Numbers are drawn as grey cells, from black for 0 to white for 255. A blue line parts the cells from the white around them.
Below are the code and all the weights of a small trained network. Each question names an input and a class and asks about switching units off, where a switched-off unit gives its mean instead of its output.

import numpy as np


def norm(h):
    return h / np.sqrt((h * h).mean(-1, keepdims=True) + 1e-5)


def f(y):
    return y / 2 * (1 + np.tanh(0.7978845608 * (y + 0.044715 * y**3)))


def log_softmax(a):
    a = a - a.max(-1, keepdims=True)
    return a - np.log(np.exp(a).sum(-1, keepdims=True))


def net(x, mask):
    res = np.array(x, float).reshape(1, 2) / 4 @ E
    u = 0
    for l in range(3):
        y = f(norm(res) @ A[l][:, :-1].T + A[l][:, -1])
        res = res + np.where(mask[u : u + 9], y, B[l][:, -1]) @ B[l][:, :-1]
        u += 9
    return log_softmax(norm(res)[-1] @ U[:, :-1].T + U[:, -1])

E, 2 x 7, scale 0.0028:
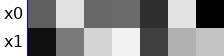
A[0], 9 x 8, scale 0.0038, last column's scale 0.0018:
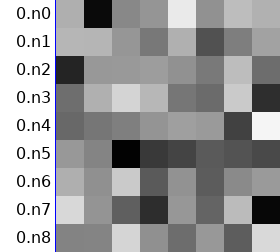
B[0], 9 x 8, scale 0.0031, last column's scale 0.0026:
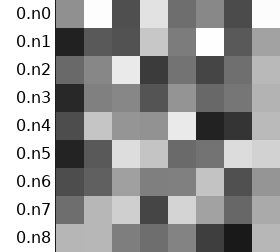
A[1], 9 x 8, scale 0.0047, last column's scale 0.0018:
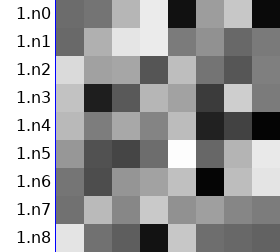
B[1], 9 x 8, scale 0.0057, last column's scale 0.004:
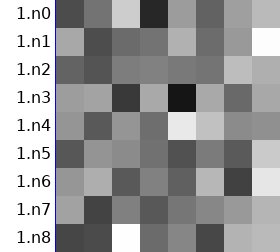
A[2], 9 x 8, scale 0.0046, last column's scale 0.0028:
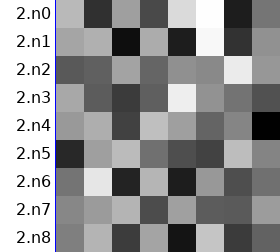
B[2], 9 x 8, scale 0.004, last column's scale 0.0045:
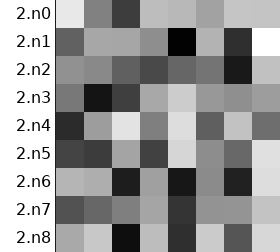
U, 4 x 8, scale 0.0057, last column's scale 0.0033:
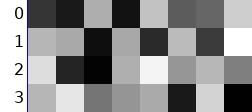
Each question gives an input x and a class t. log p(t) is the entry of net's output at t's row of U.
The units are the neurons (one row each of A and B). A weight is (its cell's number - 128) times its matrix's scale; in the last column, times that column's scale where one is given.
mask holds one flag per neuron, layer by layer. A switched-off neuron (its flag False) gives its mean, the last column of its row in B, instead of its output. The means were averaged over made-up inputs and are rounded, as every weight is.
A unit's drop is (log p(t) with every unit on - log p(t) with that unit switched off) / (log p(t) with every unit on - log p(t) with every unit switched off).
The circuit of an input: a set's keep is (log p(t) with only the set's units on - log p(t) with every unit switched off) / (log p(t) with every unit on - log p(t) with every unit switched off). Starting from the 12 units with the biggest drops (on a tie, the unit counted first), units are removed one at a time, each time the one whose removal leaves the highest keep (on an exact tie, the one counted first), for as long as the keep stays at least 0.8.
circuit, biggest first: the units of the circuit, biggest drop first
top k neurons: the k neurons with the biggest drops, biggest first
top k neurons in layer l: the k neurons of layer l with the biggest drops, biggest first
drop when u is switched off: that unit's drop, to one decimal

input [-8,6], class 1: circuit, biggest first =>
(1.n6)
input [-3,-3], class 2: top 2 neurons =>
(0.n0, 0.n7)
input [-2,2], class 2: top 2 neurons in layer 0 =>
(0.n0, 0.n5)
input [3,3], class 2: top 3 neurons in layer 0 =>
(0.n5, 0.n8, 0.n4)
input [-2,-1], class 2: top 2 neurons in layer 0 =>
(0.n0, 0.n7)
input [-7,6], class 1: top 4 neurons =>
(1.n6, 1.n3, 1.n8, 0.n5)
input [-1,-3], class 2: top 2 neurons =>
(0.n7, 0.n5)
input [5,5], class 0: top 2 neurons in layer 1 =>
(1.n6, 1.n3)
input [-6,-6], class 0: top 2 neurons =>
(1.n8, 0.n7)
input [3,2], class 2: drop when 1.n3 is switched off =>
0.9
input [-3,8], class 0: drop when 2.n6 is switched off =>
0.0
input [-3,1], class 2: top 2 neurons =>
(0.n0, 1.n1)
